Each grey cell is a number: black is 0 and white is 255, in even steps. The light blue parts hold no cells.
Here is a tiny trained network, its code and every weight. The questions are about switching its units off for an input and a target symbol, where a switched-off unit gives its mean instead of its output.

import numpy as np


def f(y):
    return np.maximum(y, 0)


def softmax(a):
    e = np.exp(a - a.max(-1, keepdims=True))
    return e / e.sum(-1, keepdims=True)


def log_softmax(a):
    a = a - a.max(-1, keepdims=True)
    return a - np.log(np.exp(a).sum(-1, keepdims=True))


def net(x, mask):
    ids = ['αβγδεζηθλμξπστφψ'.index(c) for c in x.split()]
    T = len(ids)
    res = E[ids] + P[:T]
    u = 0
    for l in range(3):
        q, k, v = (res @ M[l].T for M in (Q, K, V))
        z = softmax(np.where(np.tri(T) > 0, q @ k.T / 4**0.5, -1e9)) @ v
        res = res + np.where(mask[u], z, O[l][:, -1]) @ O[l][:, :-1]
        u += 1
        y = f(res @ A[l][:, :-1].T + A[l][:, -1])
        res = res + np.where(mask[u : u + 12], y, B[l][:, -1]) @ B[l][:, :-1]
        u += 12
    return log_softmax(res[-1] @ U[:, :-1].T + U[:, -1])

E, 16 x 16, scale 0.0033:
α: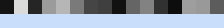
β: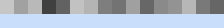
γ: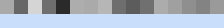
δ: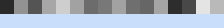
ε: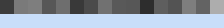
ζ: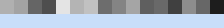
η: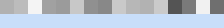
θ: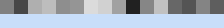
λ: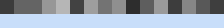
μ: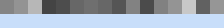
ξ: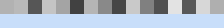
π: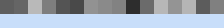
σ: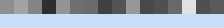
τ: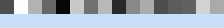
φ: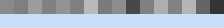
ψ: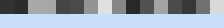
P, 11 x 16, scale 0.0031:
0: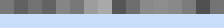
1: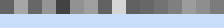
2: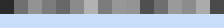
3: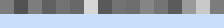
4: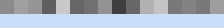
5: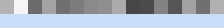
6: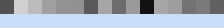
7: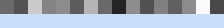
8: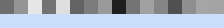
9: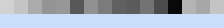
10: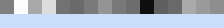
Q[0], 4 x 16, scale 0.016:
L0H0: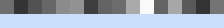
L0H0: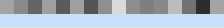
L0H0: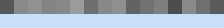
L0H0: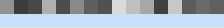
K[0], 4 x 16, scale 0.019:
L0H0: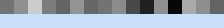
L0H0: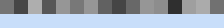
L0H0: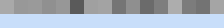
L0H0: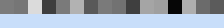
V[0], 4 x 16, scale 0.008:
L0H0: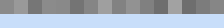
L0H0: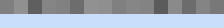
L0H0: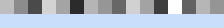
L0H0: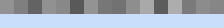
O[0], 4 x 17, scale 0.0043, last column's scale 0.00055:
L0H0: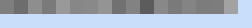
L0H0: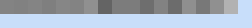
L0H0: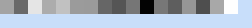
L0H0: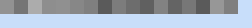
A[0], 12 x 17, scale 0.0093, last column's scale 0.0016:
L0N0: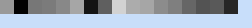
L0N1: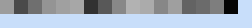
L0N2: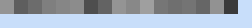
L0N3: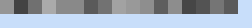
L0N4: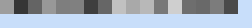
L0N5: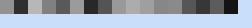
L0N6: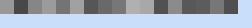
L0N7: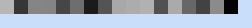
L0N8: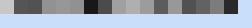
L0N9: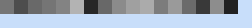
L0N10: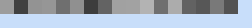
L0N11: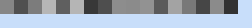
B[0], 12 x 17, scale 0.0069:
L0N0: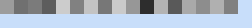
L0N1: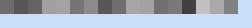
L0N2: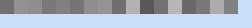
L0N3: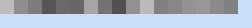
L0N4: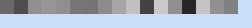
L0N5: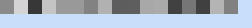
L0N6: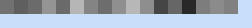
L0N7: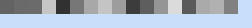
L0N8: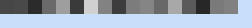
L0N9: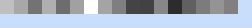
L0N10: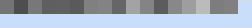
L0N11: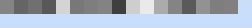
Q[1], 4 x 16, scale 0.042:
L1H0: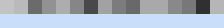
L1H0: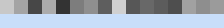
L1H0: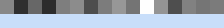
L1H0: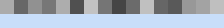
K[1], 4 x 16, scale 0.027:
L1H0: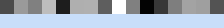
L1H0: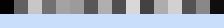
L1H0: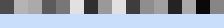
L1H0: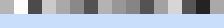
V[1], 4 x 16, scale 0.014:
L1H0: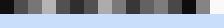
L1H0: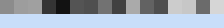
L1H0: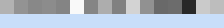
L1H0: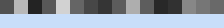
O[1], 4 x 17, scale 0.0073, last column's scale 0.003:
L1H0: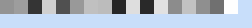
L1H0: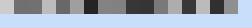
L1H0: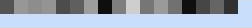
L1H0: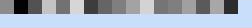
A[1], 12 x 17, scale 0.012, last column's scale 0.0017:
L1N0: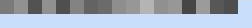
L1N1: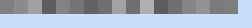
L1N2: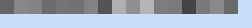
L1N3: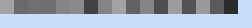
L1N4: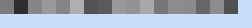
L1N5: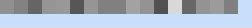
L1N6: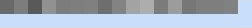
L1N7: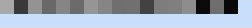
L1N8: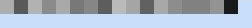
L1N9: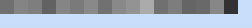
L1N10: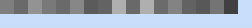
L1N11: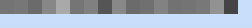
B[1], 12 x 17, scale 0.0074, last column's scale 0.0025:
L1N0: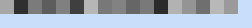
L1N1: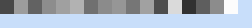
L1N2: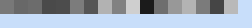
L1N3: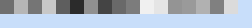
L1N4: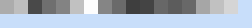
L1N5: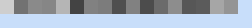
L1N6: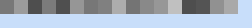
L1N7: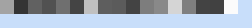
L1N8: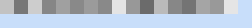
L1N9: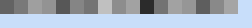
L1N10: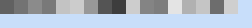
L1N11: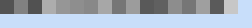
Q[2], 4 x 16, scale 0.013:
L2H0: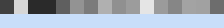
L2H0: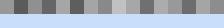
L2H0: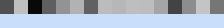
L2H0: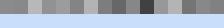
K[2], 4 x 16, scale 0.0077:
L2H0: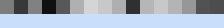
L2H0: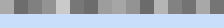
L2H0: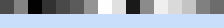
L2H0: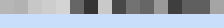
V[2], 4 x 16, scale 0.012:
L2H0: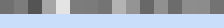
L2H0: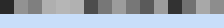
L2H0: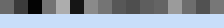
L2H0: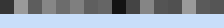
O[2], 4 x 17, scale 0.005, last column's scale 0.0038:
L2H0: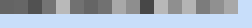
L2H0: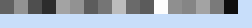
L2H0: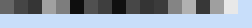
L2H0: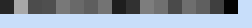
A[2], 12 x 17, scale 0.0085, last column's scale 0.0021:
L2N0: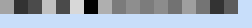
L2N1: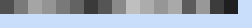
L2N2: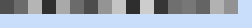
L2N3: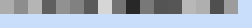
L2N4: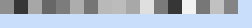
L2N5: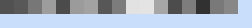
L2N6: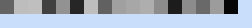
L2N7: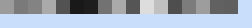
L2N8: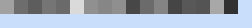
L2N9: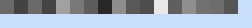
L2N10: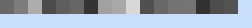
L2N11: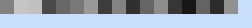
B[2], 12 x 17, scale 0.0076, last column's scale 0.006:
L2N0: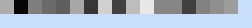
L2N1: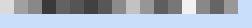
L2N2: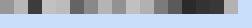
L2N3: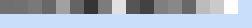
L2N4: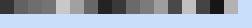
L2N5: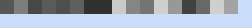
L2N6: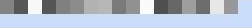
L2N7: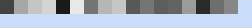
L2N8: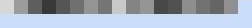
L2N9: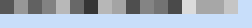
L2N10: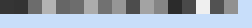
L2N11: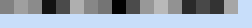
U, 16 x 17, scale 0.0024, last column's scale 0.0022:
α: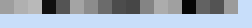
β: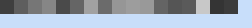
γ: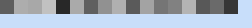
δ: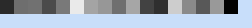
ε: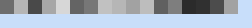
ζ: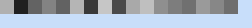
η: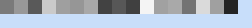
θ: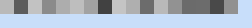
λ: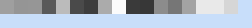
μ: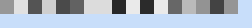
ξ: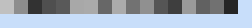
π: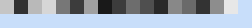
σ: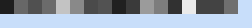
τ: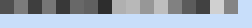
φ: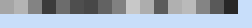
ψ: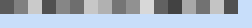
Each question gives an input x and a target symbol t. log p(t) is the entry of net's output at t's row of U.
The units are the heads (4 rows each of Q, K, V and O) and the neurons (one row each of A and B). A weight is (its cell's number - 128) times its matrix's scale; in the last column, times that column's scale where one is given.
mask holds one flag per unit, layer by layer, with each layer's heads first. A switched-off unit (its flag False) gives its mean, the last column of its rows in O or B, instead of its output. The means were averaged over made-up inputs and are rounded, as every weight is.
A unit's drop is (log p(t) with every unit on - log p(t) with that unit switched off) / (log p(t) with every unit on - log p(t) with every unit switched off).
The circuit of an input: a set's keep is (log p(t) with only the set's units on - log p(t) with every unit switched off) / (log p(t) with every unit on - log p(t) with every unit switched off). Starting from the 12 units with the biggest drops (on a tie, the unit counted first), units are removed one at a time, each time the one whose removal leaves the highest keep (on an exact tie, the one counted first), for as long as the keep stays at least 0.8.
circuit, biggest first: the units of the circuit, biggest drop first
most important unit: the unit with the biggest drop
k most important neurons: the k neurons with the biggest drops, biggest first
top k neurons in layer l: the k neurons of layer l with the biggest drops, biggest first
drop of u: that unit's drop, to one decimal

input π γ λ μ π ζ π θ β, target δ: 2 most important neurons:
L1N4, L1N10
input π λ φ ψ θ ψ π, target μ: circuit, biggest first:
L1H0
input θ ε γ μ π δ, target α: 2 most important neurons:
L2N11, L1N8
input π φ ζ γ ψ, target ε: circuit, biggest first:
L1H0, L2N2, L1N1
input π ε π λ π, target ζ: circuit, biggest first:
L1H0, L2N0
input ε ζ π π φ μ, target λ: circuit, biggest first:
L1H0, L2N3
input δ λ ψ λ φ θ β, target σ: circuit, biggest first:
L1H0, L2N4
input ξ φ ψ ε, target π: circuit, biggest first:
L2H0, L1N7, L0H0
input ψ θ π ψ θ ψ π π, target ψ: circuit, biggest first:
L1H0, L2N6
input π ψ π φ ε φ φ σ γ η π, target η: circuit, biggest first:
L1H0, L1N4, L1N3, L1N10
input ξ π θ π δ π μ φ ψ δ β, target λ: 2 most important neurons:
L2N9, L1N8
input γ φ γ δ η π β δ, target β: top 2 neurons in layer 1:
L1N2, L1N9
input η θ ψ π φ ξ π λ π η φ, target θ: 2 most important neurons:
L1N8, L2N4
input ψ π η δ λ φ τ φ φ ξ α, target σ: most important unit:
L2H0
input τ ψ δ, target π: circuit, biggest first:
L1N0, L1H0, L2H0
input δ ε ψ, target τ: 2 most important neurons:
L2N5, L1N6
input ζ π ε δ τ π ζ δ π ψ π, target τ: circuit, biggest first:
L1H0, L2N5
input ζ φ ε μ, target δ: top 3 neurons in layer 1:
L1N4, L1N10, L1N2
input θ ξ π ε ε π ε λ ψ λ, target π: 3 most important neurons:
L1N7, L1N0, L1N5
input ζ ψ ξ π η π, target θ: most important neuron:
L1N8
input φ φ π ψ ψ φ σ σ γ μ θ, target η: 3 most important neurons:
L1N4, L1N3, L1N10
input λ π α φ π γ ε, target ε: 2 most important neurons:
L2N2, L1N1
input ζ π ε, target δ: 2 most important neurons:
L1N4, L1N10
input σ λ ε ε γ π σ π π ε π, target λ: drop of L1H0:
0.9
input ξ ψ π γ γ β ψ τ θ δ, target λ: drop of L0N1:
0.0
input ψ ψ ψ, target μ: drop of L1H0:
0.9
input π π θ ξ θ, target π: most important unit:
L0H0
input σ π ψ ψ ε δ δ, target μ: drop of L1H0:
0.9
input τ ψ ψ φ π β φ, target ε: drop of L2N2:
0.7
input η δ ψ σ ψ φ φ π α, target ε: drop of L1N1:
0.3
